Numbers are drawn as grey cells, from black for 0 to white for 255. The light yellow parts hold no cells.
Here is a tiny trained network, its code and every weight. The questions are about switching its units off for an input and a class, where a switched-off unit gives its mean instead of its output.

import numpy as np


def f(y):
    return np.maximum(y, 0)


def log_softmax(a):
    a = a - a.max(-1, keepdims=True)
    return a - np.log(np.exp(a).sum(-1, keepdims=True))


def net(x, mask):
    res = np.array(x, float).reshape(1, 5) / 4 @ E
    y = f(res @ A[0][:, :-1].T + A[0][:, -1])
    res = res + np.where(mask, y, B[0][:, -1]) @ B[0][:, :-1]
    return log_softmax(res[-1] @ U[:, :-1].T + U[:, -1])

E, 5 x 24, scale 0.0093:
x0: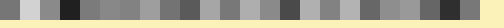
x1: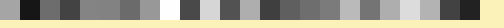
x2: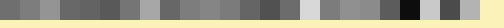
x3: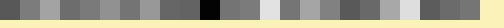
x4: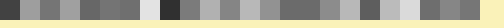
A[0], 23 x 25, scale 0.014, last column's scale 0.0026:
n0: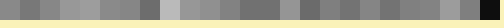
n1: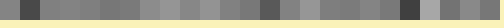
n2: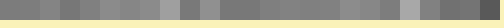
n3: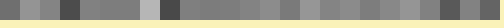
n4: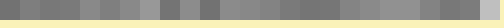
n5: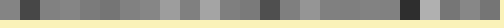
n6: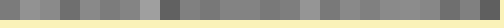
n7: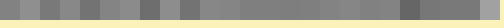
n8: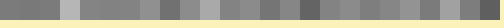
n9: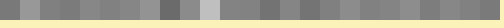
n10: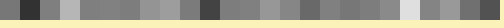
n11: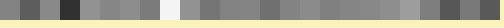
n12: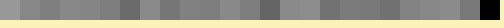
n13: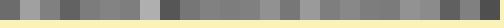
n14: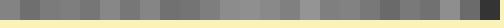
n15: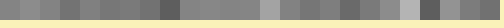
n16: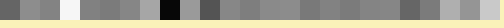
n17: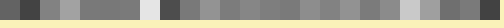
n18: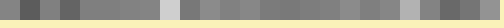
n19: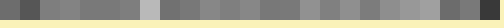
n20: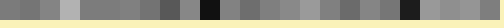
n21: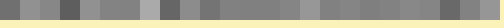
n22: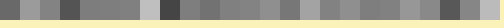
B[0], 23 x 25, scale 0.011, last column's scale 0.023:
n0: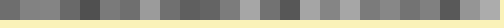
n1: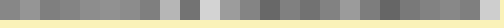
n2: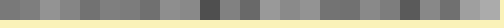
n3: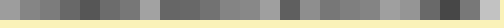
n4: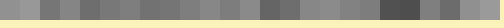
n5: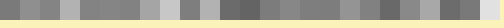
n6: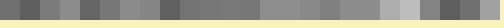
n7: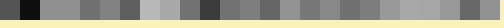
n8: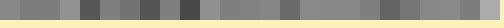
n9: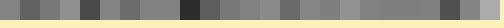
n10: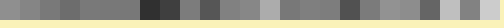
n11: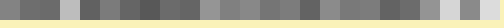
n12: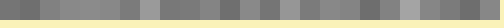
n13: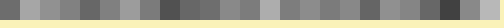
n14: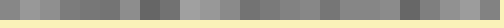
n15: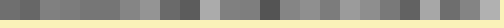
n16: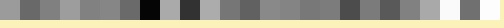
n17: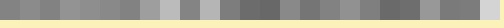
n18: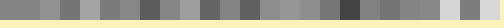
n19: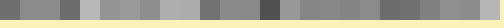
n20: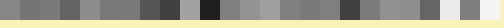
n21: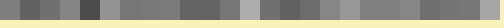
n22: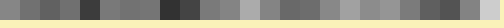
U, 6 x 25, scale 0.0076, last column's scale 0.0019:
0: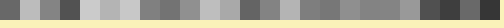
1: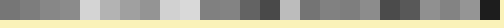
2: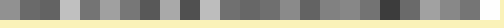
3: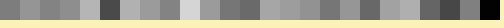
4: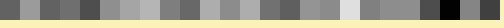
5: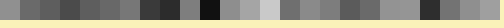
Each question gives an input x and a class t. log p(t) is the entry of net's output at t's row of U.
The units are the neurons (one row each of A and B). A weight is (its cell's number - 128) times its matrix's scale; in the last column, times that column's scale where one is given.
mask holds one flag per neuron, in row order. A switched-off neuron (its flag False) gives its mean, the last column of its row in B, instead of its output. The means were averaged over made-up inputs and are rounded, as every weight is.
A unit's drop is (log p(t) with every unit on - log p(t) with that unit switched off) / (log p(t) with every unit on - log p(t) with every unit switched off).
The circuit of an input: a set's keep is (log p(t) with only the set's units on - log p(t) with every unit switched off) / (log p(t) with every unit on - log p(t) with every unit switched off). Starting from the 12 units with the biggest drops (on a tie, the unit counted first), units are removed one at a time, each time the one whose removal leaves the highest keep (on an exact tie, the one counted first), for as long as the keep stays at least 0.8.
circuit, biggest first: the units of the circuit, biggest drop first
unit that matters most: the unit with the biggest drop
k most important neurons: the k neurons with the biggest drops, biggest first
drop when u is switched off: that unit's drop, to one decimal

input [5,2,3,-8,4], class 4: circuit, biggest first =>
(n16)
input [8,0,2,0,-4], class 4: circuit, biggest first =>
(n20 n16)
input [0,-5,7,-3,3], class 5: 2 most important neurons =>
(n20 n17)
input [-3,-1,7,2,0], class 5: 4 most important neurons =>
(n20 n17 n11 n15)
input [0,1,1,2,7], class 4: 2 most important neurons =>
(n20 n17)
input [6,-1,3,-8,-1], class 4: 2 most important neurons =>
(n16 n11)
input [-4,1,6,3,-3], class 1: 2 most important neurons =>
(n16 n22)
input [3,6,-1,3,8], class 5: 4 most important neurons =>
(n10 n18 n5 n1)
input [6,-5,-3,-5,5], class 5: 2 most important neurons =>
(n5 n1)
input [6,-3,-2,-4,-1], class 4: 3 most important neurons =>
(n20 n16 n10)
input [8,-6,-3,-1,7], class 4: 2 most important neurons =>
(n20 n10)
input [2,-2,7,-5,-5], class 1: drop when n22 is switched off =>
0.1
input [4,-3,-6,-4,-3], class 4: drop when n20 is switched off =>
0.5
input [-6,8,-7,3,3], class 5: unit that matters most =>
n10
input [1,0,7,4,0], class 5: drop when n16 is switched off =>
0.0
